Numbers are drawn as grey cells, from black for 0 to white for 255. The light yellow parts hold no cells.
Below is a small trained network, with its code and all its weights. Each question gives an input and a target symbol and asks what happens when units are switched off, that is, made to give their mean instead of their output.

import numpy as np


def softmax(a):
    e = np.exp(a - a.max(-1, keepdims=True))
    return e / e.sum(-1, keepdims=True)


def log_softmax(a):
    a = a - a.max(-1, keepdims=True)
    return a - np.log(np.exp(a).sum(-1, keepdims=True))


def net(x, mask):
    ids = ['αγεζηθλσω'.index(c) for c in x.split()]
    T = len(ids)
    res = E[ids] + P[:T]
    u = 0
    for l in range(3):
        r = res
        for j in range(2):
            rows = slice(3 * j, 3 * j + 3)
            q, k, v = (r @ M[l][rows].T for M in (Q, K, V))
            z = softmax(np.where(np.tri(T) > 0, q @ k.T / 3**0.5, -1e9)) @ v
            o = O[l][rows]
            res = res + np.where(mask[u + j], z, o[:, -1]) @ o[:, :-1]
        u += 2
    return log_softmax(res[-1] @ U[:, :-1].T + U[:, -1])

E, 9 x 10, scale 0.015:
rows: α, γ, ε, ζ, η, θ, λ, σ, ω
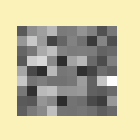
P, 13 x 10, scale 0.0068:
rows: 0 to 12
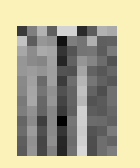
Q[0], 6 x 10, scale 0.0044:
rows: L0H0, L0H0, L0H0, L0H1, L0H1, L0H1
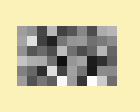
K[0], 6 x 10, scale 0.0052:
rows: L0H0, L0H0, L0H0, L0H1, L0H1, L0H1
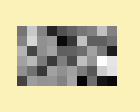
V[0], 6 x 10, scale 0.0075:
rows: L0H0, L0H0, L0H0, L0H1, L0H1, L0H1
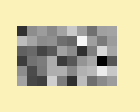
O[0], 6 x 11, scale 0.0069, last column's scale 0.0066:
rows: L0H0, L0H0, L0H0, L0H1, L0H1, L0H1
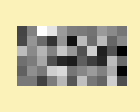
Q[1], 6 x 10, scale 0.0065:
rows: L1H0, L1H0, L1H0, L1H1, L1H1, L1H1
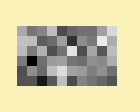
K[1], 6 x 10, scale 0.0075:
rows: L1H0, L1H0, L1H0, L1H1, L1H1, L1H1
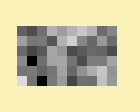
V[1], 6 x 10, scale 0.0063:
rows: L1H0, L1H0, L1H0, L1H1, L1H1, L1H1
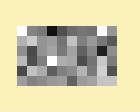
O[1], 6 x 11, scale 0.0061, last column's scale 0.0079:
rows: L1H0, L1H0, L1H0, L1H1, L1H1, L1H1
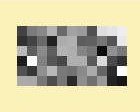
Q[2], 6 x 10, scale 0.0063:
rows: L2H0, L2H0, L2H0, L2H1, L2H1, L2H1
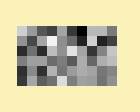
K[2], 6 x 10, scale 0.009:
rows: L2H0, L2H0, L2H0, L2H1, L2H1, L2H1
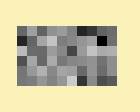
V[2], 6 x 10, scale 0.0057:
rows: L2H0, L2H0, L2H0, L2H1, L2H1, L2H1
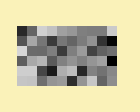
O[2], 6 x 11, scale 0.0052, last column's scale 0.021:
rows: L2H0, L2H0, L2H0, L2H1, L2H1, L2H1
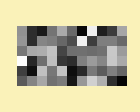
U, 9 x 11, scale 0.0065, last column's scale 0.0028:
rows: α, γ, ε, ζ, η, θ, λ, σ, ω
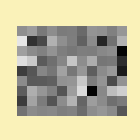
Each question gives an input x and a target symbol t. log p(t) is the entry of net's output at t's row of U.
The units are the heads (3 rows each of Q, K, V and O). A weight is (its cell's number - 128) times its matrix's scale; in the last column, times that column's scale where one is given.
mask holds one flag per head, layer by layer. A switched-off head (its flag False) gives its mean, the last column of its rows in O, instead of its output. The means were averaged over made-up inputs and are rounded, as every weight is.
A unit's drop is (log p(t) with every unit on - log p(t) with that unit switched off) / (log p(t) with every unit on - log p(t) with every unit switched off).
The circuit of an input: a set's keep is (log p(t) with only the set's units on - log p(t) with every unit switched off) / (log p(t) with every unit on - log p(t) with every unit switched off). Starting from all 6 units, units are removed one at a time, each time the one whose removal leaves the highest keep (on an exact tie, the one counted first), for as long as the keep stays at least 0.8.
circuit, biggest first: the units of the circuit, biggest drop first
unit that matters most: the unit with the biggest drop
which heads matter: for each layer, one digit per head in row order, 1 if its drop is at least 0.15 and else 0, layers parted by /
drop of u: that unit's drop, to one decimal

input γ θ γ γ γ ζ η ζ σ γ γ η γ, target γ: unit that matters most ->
L0H0
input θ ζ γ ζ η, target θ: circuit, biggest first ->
[L0H1 L1H1 L2H0]
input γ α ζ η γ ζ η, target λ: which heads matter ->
00 / 01 / 10
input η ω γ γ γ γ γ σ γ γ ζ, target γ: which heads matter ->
01 / 01 / 10
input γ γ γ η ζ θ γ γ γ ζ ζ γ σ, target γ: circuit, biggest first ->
[L0H1 L2H1 L0H0]
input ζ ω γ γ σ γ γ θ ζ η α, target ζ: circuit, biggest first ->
[L2H0 L0H1 L2H1 L1H1]
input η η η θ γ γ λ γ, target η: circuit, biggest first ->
[L2H1 L0H0 L0H1 L1H0]
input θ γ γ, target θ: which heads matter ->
11 / 01 / 10
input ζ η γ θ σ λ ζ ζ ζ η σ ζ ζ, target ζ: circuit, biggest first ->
[L0H1 L2H0 L2H1]
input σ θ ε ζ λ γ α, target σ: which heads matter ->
01 / 01 / 11
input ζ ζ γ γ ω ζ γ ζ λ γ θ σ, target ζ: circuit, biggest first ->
[L2H0 L0H1 L2H1 L1H1]
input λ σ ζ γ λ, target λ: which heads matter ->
10 / 11 / 11
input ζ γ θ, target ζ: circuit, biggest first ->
[L2H0 L0H1 L2H1 L0H0]
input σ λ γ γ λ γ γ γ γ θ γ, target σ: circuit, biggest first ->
[L0H1 L2H0 L2H1 L1H0]
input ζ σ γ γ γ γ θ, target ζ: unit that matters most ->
L2H0
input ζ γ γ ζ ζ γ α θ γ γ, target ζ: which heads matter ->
01 / 00 / 11
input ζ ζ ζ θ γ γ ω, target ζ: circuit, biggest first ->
[L0H1 L2H0 L2H1 L1H1]
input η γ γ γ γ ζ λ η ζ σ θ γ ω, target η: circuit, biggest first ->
[L0H0 L2H1 L0H1 L1H0]
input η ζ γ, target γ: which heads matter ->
01 / 11 / 00
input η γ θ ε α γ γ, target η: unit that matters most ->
L2H1
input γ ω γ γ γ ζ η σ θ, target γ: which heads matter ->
11 / 10 / 11
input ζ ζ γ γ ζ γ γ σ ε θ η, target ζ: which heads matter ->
01 / 01 / 11
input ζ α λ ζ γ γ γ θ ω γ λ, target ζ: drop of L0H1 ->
0.6
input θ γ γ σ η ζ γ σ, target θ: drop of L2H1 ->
0.1
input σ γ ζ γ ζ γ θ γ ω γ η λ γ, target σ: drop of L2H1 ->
0.3
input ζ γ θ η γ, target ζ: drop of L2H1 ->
0.3
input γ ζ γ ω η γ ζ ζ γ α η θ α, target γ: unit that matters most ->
L0H0
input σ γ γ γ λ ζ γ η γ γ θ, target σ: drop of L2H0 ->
1.0
